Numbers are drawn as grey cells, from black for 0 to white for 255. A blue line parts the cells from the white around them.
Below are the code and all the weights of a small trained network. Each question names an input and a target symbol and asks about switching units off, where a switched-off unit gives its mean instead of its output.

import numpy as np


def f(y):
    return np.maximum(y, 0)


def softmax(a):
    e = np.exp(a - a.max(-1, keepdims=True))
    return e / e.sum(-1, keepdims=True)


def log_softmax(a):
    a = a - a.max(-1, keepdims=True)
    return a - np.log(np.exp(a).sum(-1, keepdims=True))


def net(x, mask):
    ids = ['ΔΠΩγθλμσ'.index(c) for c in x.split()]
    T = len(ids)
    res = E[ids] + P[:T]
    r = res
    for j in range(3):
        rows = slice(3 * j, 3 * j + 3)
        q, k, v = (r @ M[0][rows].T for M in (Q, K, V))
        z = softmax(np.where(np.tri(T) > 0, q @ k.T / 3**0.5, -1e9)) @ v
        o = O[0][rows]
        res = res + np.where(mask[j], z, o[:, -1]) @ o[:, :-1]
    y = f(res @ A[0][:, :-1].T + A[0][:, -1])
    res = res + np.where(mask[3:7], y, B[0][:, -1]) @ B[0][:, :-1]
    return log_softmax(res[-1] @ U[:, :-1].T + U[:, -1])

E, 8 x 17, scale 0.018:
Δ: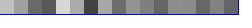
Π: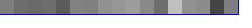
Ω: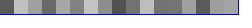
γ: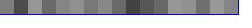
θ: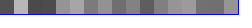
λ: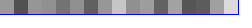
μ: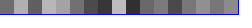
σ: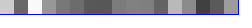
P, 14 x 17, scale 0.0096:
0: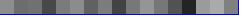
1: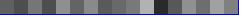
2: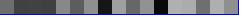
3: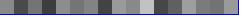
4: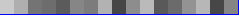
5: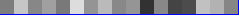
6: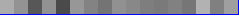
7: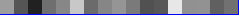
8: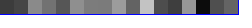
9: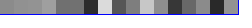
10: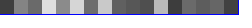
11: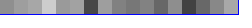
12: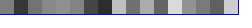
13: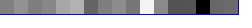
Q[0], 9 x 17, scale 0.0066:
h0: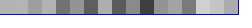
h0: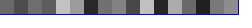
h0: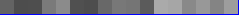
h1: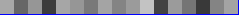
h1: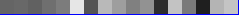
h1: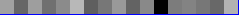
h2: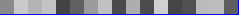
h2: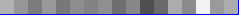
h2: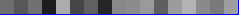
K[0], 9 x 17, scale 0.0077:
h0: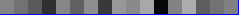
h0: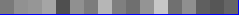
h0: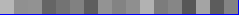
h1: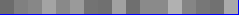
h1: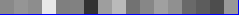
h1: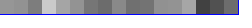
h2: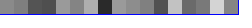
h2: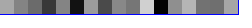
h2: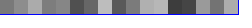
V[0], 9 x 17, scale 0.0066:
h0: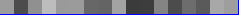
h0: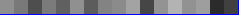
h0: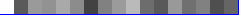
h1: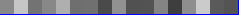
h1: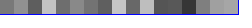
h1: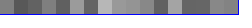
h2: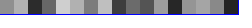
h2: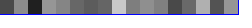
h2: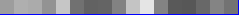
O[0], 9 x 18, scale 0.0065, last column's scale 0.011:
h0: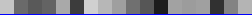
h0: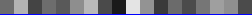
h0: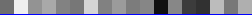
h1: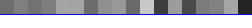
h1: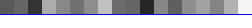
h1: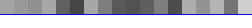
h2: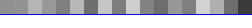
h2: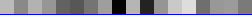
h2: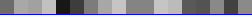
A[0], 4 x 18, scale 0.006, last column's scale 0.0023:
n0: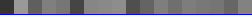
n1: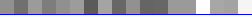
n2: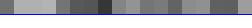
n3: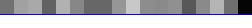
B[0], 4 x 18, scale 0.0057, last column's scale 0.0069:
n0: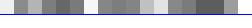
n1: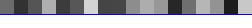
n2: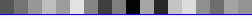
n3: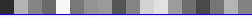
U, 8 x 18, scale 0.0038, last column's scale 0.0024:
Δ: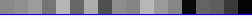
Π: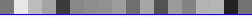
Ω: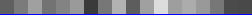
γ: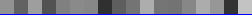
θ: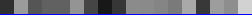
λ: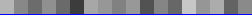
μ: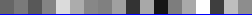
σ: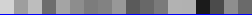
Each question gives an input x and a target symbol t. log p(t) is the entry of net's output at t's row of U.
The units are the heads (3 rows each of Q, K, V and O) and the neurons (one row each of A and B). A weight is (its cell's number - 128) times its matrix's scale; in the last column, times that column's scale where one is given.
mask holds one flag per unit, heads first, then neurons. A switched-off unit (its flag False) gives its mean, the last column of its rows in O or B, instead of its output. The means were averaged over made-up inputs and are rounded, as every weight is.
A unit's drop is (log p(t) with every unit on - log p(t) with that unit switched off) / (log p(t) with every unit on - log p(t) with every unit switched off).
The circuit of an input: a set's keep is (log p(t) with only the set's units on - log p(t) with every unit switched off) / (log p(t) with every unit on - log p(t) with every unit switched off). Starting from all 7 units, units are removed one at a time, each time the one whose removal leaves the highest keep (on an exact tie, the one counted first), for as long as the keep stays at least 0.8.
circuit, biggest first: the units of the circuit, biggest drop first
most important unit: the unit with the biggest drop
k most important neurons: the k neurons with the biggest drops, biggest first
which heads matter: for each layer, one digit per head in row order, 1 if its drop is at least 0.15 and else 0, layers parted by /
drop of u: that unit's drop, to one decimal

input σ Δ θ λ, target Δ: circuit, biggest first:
(h2 h0)
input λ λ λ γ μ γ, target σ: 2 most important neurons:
(n0 n1)
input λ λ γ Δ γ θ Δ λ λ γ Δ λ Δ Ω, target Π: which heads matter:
001
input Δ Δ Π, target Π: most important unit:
h2
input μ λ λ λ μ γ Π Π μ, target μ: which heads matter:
011
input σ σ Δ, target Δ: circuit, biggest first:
(h2 h1)
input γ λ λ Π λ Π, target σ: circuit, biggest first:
(h2 n1 n0)
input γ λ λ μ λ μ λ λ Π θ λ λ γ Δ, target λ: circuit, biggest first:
(h1 h2)
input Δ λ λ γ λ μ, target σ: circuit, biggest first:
(h2 n0 n1)
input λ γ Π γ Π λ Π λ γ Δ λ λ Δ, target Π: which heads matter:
101
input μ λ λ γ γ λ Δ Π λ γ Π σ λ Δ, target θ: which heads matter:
100
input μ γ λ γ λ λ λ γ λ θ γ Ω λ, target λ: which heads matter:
011
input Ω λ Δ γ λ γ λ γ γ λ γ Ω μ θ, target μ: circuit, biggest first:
(h2 h1)
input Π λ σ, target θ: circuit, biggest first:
(h0)
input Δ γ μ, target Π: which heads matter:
101
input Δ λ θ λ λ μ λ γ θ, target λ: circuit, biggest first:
(h2 h0)
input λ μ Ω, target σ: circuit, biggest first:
(h2 n0 h0)
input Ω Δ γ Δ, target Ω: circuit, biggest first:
(h0 h2)
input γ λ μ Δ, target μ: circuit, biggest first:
(h1 h2)
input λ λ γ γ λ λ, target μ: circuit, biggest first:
(h2)
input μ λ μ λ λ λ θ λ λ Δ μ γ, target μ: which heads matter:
010
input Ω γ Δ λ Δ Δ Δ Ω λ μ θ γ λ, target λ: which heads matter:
001
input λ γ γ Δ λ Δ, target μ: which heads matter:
001
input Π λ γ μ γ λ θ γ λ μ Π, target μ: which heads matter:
011
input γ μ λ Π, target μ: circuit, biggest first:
(h1 h2)
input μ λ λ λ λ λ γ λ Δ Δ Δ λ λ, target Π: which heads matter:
101
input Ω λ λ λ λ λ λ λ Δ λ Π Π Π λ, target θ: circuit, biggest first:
(h0)
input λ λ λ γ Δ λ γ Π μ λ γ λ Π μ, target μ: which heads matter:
001
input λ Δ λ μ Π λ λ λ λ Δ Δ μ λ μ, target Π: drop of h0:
0.1
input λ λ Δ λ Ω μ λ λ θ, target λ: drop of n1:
0.2
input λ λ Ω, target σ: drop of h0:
0.3
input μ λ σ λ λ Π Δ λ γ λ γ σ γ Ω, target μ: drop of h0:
0.2
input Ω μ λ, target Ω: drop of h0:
0.9
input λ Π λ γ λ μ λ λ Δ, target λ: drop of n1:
0.2
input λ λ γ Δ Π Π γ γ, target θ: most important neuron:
(n0)
